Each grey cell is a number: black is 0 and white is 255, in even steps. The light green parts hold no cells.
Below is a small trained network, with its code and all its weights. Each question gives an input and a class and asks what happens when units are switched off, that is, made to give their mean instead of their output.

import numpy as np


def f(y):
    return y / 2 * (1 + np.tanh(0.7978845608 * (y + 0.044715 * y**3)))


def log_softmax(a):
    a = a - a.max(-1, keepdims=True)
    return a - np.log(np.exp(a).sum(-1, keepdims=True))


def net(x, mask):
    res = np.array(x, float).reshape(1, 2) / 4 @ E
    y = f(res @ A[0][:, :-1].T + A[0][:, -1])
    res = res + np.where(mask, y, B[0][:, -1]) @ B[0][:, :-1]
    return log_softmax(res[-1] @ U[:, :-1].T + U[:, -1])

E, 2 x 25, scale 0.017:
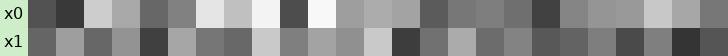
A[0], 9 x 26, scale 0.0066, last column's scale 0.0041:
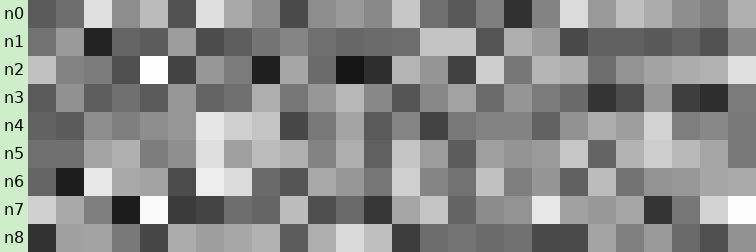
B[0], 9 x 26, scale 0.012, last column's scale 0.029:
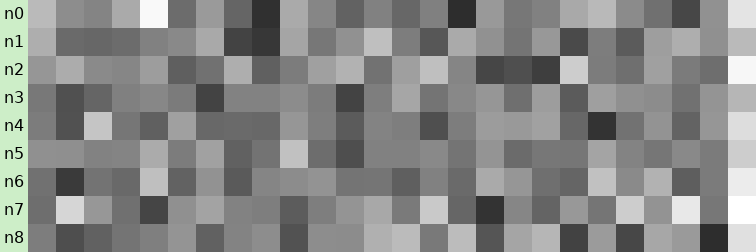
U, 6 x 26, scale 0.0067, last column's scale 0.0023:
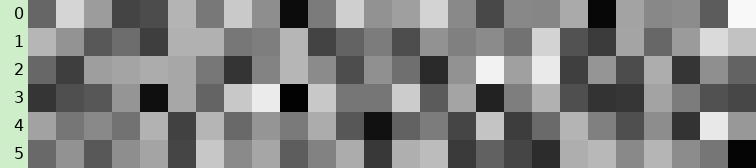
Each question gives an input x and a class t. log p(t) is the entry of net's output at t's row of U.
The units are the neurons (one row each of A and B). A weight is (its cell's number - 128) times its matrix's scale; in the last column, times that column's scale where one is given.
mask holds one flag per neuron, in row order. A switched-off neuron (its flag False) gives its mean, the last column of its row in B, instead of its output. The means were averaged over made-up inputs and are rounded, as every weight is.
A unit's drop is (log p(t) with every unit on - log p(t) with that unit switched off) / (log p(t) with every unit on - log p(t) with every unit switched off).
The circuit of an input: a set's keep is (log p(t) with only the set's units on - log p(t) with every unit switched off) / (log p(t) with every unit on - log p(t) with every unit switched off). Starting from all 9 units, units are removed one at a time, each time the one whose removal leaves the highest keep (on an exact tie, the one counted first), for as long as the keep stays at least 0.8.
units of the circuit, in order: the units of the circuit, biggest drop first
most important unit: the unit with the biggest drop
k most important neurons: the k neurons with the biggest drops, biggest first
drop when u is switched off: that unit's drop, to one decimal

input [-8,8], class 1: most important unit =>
n6
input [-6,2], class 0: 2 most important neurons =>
(n7, n0)
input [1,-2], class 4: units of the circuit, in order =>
(n7, n8)
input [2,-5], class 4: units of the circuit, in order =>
(n8, n0)
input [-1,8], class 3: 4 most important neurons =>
(n0, n6, n8, n5)
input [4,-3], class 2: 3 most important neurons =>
(n2, n7, n4)
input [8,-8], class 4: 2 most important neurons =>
(n0, n8)
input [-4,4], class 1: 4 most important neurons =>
(n6, n8, n0, n4)
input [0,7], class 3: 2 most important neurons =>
(n0, n6)
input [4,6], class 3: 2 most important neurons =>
(n8, n0)
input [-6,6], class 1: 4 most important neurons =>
(n6, n8, n0, n4)
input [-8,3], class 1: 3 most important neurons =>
(n1, n8, n2)
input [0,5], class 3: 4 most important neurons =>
(n0, n6, n5, n4)
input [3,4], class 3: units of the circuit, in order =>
(n8)
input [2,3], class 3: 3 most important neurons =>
(n0, n6, n5)
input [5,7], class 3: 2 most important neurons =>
(n8, n0)
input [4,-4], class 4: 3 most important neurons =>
(n8, n0, n1)
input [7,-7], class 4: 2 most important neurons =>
(n0, n8)
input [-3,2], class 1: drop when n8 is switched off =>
0.1
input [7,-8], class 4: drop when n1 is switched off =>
0.0
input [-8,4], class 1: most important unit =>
n1
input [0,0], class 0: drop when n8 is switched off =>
0.5
